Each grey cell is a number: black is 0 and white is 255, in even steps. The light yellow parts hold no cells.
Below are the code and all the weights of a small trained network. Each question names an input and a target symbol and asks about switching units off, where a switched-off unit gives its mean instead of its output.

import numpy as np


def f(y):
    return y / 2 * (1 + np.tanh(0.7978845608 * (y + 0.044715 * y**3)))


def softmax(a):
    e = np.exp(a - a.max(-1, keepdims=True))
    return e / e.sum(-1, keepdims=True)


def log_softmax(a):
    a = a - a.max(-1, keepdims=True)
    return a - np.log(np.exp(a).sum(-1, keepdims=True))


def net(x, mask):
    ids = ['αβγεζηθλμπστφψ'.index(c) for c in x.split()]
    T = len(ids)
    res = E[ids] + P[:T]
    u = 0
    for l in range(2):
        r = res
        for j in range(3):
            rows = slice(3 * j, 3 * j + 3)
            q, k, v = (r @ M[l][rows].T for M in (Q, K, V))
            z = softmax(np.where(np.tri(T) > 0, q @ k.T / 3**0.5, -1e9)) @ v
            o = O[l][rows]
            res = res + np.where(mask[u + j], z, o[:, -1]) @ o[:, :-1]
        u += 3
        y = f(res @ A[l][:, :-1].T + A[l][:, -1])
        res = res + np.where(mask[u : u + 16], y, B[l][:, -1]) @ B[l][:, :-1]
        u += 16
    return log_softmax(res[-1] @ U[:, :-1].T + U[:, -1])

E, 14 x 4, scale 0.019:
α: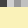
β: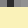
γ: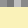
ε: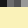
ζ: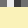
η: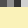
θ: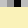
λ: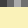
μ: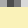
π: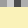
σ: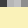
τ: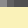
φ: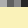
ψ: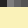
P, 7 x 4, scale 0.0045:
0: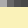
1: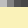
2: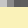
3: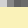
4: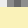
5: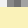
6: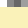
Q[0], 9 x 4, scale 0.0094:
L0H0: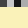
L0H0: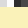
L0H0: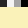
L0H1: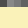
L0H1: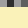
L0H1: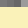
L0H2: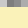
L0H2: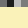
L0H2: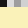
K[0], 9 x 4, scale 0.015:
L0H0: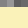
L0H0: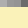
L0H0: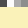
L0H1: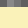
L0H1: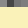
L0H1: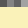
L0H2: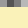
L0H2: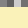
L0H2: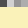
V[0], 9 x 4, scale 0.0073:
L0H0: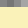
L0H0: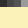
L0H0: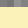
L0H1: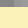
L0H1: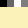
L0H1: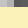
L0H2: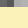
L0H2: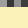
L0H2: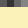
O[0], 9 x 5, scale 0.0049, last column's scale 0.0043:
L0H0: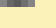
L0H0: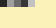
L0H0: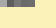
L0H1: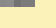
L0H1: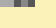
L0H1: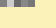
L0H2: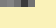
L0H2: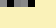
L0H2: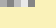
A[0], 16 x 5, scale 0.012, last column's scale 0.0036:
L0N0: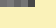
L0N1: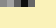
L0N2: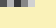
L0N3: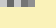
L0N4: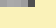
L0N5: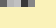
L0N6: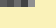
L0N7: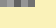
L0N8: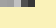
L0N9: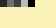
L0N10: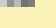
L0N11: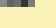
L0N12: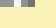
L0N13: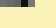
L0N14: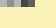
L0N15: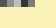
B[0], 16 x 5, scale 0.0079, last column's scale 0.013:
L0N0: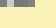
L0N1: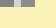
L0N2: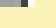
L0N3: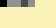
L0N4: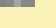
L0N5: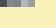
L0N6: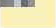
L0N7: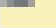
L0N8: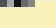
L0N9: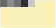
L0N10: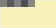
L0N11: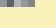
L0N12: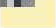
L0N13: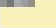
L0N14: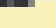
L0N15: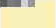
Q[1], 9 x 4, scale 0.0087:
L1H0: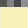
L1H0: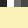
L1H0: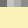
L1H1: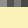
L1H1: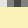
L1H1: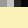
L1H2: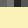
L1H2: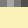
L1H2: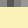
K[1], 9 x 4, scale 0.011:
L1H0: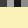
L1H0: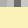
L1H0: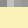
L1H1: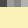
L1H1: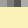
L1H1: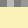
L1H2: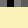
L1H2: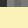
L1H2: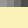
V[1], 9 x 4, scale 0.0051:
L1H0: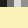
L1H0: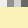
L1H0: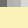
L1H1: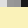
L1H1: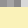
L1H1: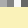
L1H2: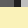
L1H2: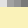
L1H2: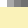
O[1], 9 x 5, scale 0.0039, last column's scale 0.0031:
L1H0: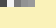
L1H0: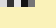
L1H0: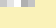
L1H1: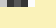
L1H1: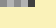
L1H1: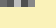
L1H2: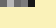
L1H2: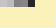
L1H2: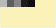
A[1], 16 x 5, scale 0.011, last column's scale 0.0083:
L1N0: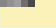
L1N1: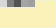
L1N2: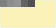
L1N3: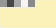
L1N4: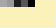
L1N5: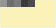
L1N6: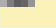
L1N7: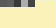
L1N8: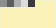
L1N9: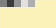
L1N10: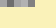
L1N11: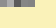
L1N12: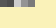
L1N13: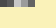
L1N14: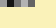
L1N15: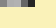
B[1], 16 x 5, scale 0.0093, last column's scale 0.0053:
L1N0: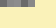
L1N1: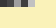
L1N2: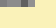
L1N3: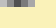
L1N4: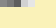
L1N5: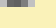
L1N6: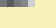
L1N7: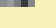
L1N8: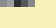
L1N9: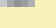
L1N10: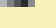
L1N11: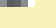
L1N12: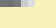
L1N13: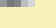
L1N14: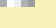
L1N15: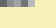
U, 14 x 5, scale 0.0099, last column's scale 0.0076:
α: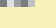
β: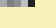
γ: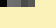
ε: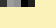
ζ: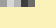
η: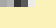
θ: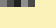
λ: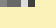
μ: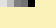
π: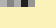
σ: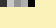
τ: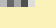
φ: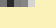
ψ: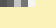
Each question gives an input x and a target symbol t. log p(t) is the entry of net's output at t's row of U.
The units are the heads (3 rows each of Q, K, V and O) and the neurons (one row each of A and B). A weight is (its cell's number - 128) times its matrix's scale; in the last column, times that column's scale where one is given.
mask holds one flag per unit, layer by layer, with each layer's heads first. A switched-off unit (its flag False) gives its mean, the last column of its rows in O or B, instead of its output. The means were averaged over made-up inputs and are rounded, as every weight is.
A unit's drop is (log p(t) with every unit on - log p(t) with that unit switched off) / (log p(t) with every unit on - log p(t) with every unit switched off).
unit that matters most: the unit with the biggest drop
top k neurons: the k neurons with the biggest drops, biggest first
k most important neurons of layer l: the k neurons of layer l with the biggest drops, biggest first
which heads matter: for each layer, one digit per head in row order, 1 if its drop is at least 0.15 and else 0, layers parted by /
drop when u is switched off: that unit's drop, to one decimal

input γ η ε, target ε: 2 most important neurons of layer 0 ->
[L0N9 L0N2]
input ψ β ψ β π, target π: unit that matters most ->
L1H0
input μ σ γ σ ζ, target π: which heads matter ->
110 / 100
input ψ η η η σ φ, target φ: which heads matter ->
001 / 000
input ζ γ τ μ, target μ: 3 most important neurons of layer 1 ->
[L1N14 L1N9 L1N3]
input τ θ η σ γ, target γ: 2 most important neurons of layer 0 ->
[L0N3 L0N14]
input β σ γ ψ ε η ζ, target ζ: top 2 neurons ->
[L0N1 L0N5]
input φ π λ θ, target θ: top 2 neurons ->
[L1N4 L0N3]
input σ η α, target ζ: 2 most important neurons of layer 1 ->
[L1N4 L1N12]
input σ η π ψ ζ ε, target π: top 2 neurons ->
[L0N2 L1N5]
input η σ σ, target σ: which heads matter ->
000 / 100
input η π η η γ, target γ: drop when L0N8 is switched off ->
0.1
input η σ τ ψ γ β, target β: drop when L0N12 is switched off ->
0.1
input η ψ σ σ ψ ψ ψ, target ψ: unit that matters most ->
L0N1
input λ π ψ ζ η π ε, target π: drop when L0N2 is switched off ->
0.2
